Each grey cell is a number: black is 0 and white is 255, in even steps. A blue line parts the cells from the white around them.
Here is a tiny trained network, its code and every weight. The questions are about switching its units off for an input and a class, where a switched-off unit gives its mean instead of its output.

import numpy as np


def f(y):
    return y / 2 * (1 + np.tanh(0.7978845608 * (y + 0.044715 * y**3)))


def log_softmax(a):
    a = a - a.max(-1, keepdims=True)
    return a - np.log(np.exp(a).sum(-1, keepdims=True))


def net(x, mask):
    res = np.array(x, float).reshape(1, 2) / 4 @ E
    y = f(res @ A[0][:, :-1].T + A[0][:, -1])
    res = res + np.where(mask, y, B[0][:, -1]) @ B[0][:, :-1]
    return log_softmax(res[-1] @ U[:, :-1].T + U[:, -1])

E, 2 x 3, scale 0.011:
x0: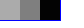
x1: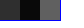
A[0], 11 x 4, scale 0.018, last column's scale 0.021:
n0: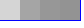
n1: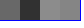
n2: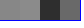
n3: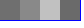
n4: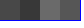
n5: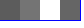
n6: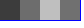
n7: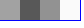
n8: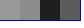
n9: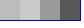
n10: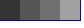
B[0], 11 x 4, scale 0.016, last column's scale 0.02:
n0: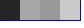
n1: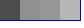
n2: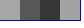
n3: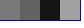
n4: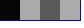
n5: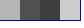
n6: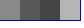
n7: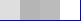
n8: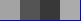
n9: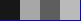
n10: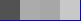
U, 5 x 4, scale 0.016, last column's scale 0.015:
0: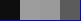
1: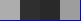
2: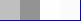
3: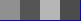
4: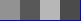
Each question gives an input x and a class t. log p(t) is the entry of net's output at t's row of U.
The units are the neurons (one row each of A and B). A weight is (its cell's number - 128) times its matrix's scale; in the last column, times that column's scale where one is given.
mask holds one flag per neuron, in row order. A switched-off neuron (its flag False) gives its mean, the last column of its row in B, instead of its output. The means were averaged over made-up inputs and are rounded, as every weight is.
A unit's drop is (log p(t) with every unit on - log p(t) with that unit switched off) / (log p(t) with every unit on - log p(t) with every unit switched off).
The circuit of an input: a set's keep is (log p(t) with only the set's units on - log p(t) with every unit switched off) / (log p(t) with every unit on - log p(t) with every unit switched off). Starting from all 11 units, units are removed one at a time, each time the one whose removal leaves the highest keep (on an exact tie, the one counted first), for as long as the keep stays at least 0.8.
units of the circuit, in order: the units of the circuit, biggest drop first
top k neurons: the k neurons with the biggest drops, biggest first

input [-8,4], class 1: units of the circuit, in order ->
[n5]
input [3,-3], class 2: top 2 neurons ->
[n4 n5]
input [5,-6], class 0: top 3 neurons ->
[n0 n9 n5]
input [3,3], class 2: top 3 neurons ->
[n9 n0 n5]
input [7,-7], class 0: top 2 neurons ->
[n0 n9]
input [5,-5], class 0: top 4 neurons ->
[n0 n5 n9 n6]
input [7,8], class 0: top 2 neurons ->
[n4 n10]
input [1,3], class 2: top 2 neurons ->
[n9 n0]
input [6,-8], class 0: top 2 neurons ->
[n0 n9]
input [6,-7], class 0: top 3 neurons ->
[n0 n9 n5]
